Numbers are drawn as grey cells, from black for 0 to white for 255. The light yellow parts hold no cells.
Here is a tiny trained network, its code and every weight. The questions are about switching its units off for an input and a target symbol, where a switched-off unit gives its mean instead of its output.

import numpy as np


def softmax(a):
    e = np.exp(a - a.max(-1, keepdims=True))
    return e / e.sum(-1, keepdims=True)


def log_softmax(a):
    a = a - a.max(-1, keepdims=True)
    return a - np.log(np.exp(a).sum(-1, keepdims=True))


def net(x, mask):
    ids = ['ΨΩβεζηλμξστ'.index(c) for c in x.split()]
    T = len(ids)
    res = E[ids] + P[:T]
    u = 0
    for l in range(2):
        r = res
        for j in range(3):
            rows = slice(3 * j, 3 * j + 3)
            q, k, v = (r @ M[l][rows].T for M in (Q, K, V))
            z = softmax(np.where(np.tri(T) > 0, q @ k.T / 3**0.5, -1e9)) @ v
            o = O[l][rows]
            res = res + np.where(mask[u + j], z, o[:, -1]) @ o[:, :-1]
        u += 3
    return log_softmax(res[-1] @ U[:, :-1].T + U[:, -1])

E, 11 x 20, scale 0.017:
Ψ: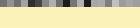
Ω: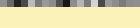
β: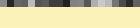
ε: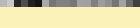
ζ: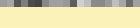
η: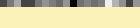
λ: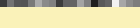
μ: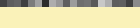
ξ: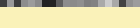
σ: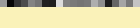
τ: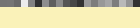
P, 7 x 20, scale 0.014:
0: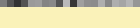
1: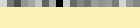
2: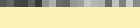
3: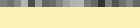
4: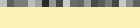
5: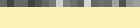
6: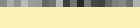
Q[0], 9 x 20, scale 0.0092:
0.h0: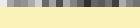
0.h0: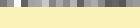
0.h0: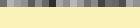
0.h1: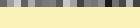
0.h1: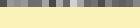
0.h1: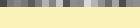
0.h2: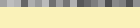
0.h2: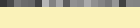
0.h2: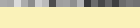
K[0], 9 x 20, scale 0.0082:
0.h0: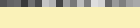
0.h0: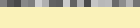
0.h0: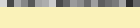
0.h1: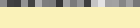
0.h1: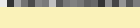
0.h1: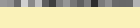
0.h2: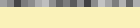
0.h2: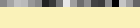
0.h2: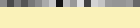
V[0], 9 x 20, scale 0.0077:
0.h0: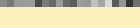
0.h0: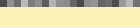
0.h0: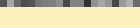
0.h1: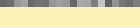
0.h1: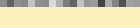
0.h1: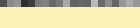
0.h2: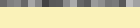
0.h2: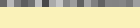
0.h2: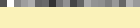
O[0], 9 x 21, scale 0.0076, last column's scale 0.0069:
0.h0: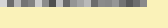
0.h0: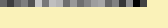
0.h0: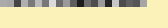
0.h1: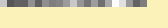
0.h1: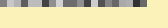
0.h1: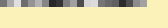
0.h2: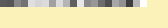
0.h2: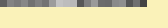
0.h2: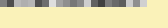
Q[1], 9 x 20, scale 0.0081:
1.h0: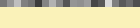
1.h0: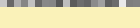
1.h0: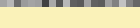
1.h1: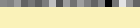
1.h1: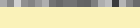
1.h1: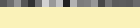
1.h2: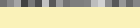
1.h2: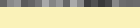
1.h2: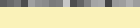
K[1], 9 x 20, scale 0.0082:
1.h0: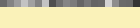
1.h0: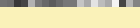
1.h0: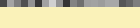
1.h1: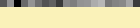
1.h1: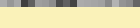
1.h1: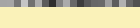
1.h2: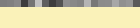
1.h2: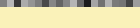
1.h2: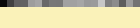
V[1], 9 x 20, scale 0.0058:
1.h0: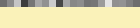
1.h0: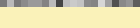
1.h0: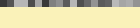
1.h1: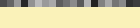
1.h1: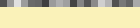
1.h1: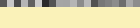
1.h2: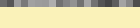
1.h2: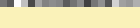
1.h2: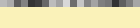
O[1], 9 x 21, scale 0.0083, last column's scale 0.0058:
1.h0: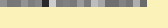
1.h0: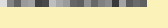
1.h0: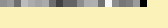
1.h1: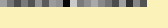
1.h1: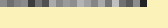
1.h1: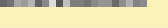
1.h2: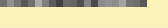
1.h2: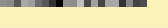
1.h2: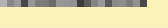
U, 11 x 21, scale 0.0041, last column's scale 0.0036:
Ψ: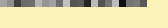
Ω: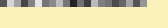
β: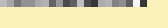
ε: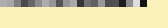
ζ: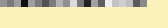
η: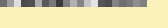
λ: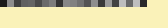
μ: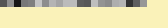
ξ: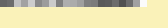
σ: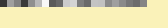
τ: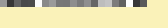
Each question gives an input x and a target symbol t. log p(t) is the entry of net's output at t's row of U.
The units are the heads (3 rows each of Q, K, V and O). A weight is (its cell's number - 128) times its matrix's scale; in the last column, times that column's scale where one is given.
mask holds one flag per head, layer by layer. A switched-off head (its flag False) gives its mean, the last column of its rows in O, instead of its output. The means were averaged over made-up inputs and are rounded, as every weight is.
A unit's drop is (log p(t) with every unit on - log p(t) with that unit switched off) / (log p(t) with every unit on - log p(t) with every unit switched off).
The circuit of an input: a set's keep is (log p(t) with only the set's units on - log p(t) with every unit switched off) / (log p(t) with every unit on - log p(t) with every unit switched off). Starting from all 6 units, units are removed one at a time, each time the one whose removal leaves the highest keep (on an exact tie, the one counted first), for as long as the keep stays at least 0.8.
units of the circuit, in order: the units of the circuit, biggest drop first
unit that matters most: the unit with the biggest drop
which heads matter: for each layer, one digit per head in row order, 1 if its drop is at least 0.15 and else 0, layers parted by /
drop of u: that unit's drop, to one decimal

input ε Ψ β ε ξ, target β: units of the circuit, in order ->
(0.h2 0.h0)
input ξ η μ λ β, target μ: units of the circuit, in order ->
(0.h2 1.h1)
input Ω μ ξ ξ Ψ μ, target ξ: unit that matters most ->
1.h1
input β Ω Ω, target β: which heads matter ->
101 / 010
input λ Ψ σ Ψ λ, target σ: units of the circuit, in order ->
(1.h0 0.h2)
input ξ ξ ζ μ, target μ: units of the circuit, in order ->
(0.h2 1.h1)
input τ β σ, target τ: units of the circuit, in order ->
(0.h0 0.h2)
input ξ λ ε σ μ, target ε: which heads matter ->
000 / 000
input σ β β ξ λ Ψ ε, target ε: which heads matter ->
011 / 001
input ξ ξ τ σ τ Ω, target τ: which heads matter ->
100 / 000
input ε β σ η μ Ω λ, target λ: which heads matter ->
100 / 000
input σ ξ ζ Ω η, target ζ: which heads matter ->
010 / 000
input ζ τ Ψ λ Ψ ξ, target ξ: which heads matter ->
001 / 010
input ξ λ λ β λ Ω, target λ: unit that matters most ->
0.h0
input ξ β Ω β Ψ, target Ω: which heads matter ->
010 / 000
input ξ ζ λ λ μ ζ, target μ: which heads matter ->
001 / 000
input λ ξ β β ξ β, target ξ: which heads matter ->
101 / 000
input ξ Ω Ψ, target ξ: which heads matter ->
001 / 000
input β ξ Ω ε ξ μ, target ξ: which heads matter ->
001 / 010
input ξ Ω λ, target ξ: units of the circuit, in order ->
(0.h2)
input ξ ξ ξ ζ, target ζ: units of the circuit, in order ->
(0.h1 1.h2)
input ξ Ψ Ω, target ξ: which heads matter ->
001 / 000
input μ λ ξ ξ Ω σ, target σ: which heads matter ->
000 / 100
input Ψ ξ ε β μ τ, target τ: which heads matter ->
101 / 000
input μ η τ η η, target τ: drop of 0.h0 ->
0.4
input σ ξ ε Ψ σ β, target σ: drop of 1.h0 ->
0.3
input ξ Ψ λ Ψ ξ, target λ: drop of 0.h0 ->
0.2
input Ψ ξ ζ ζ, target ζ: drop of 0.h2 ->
0.1
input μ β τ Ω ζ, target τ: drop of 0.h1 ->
0.0
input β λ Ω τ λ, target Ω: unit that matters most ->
0.h1
